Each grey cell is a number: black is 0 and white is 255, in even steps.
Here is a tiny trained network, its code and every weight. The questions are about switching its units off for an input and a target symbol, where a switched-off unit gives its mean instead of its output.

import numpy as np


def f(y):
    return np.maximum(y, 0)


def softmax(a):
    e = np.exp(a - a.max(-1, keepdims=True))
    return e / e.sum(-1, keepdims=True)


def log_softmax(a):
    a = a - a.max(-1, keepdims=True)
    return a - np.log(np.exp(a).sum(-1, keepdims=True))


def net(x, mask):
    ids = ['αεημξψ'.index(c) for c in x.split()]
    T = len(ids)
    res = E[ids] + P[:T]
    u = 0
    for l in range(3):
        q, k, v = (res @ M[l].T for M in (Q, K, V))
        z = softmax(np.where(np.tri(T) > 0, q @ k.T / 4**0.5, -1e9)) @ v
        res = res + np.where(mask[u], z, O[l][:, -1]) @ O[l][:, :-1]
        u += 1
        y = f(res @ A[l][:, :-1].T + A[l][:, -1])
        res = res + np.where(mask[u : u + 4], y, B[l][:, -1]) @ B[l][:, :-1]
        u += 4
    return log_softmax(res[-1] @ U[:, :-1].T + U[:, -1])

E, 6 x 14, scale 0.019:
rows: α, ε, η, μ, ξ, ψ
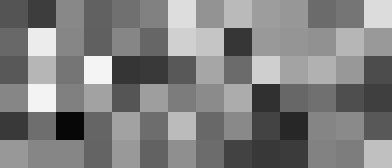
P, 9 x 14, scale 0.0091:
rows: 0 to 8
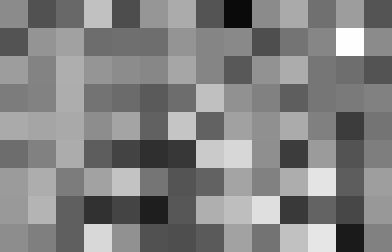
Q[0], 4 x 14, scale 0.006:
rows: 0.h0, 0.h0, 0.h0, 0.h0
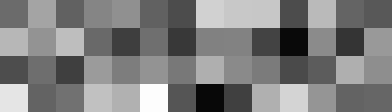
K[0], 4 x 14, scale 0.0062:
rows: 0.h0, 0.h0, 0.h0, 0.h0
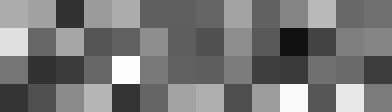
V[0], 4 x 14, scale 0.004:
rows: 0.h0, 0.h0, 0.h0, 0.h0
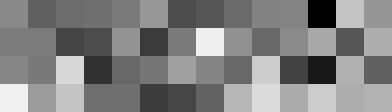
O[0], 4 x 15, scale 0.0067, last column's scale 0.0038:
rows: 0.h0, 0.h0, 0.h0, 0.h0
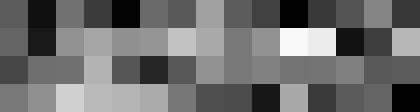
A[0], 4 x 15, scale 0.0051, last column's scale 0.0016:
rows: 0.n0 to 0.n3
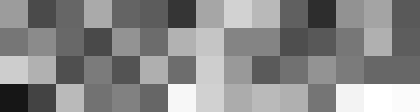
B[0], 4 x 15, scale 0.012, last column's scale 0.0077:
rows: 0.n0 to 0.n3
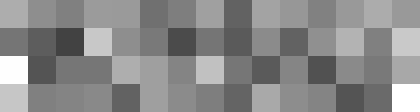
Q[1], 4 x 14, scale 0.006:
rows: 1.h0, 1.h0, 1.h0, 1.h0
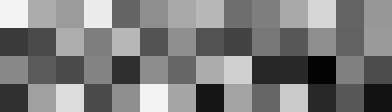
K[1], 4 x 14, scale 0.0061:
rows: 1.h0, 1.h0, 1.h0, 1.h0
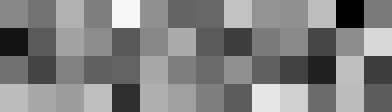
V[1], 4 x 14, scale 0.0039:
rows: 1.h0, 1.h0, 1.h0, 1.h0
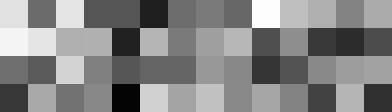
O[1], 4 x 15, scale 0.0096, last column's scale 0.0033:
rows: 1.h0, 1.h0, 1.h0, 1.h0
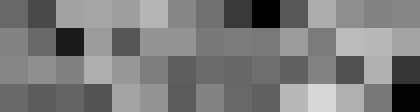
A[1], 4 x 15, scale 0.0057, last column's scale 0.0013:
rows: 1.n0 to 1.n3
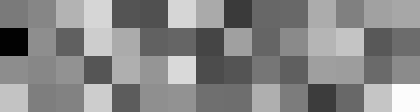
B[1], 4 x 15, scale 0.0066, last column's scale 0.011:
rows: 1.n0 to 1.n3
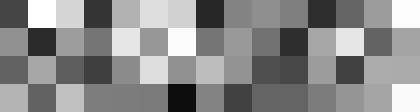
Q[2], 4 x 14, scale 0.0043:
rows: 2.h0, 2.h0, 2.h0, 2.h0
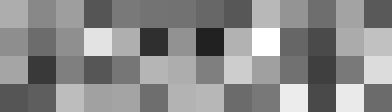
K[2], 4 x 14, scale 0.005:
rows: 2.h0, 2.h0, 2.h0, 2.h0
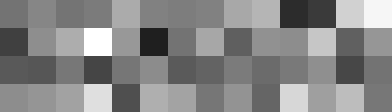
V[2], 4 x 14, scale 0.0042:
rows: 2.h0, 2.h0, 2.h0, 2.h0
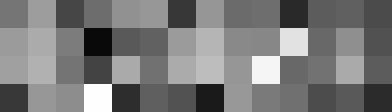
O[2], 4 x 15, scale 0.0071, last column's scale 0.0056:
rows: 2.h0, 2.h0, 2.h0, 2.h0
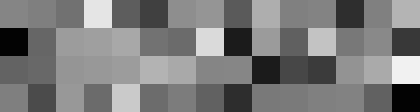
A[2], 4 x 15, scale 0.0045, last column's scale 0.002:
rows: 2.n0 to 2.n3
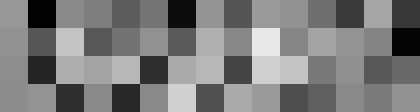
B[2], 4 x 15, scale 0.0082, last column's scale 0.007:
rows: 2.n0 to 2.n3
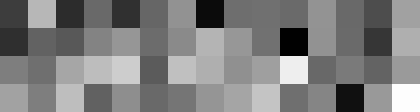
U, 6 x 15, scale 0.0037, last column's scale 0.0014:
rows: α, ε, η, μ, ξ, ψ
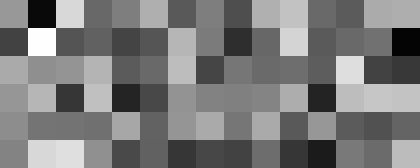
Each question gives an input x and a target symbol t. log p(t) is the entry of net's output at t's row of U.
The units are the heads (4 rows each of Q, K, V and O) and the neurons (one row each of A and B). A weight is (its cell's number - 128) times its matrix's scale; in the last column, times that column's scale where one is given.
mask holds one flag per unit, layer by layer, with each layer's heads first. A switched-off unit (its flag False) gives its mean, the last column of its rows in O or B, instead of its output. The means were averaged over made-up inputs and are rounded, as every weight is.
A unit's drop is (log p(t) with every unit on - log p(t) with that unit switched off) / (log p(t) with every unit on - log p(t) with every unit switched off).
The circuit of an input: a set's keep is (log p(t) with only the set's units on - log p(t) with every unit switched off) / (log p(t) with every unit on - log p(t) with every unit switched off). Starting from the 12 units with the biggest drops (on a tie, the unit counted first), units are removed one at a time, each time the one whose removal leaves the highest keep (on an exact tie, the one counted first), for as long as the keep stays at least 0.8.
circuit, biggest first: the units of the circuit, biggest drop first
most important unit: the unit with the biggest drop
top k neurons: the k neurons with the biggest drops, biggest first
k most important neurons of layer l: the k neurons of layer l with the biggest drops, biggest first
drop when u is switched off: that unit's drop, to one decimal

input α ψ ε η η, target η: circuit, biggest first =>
(1.n1 1.h0 0.h0)
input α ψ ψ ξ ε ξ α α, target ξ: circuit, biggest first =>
(2.n1 1.h0 0.h0)
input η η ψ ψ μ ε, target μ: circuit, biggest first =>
(1.h0 0.n3 0.n2)
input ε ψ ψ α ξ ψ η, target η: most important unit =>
0.h0
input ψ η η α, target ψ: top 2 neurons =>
(1.n3 2.n0)
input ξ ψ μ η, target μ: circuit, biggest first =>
(1.h0 0.n1)
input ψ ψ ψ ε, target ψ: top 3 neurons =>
(0.n3 1.n0 1.n3)
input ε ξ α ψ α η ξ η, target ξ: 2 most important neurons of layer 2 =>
(2.n1 2.n2)
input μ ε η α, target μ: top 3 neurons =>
(0.n3 0.n1 2.n0)
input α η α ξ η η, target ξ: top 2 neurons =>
(2.n1 0.n1)
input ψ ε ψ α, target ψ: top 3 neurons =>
(1.n3 0.n3 2.n0)
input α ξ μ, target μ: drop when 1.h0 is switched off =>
0.5
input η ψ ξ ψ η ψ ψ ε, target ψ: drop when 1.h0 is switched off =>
0.7
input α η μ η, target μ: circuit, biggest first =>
(1.h0)
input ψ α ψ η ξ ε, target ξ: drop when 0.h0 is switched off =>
0.2
